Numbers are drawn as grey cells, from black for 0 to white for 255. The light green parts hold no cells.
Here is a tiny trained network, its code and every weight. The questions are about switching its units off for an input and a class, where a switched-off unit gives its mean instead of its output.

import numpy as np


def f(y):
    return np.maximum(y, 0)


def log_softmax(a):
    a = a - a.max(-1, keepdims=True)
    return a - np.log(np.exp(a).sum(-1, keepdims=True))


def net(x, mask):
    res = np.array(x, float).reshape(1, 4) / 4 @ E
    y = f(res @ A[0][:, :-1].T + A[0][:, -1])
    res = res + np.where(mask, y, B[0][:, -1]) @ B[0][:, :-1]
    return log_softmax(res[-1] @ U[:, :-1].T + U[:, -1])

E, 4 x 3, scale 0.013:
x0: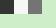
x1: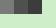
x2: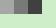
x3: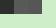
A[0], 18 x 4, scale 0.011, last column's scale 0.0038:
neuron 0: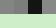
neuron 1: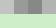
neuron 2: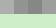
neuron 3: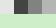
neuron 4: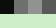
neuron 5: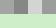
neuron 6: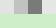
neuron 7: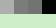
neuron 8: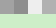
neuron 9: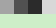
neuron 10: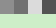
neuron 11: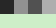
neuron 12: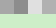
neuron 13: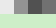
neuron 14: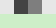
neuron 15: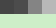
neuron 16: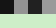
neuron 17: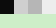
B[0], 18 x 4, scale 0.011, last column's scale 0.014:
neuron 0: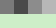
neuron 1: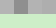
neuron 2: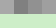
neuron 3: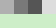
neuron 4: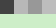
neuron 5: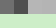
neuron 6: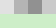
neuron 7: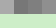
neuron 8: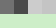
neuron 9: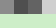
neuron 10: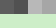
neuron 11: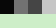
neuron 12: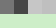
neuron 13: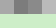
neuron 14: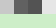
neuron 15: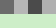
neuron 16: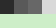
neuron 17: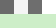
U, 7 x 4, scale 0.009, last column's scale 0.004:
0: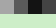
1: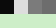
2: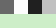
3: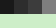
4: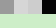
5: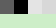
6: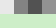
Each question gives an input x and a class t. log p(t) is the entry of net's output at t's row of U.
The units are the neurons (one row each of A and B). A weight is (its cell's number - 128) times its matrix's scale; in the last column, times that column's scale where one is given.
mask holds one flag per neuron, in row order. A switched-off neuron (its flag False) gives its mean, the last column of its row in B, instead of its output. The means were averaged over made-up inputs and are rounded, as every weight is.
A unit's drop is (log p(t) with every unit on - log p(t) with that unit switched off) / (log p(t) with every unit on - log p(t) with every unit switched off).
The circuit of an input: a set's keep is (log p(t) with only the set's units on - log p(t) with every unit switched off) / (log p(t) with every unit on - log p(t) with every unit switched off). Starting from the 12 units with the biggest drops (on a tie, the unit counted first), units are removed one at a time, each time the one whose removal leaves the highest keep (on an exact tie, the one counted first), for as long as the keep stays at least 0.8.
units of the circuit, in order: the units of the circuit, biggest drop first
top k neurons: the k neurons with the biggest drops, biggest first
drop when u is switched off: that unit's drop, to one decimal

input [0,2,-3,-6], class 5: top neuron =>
[neuron 17]
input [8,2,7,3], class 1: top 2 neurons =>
[neuron 17; neuron 14]
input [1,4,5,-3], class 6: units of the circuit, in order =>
[neuron 11; neuron 16]
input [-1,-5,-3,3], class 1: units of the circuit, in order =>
[neuron 17; neuron 14]
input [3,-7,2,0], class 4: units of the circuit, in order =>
[neuron 16; neuron 11]
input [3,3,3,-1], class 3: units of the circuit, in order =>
[neuron 17; neuron 16]
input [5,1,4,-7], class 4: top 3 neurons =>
[neuron 14; neuron 3; neuron 9]
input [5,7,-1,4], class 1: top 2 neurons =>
[neuron 4; neuron 17]
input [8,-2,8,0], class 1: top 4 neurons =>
[neuron 16; neuron 14; neuron 3; neuron 11]
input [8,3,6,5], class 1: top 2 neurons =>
[neuron 17; neuron 4]
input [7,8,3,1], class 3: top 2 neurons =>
[neuron 16; neuron 0]
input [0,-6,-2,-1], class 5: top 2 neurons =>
[neuron 8; neuron 12]
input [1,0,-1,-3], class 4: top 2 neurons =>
[neuron 16; neuron 9]
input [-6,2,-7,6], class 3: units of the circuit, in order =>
[neuron 15]
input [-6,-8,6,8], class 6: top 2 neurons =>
[neuron 11; neuron 16]
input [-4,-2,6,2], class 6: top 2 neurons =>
[neuron 11; neuron 16]
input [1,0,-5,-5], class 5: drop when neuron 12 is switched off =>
0.3
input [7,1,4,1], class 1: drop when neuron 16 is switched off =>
0.2
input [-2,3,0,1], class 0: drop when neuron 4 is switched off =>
0.1
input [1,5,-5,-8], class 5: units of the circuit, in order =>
[neuron 17]
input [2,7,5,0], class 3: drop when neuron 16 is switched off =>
0.1
